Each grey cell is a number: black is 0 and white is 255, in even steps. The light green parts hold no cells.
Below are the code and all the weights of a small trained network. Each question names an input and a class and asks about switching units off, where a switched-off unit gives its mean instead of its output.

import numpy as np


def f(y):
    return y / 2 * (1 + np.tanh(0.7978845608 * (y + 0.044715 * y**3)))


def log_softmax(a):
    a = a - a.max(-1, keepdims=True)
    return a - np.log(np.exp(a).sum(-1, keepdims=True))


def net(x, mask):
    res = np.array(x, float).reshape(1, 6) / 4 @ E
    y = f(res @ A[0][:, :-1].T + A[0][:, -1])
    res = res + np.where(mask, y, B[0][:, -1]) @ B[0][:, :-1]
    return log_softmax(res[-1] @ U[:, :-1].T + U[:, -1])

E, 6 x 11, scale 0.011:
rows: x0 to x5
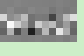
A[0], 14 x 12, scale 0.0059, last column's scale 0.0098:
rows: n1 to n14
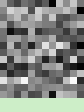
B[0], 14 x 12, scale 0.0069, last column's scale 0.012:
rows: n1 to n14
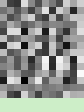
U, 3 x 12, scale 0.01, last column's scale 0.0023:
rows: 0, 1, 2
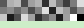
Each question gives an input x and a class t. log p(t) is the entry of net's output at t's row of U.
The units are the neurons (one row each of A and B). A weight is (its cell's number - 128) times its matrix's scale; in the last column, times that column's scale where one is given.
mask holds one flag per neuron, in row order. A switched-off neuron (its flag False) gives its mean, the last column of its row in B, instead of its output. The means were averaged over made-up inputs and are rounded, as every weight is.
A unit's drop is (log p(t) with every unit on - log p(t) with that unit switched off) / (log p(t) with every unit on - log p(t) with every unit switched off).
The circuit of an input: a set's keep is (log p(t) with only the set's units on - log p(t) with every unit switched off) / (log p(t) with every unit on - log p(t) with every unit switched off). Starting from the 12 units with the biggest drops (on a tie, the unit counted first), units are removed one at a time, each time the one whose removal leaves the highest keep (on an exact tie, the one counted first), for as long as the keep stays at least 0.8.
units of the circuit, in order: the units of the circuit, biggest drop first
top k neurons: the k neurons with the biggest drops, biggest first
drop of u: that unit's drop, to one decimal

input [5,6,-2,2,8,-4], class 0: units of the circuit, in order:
n7
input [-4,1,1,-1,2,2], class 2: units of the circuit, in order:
n9, n12
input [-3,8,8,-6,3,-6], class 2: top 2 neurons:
n1, n14
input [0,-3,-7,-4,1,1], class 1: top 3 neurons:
n10, n7, n12
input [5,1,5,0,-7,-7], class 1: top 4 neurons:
n9, n5, n7, n8
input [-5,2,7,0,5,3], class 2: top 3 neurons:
n14, n9, n11
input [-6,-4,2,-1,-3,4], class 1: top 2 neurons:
n5, n7
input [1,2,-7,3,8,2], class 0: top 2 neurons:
n7, n9
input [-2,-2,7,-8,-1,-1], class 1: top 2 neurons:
n9, n11
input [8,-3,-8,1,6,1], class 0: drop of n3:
-0.1
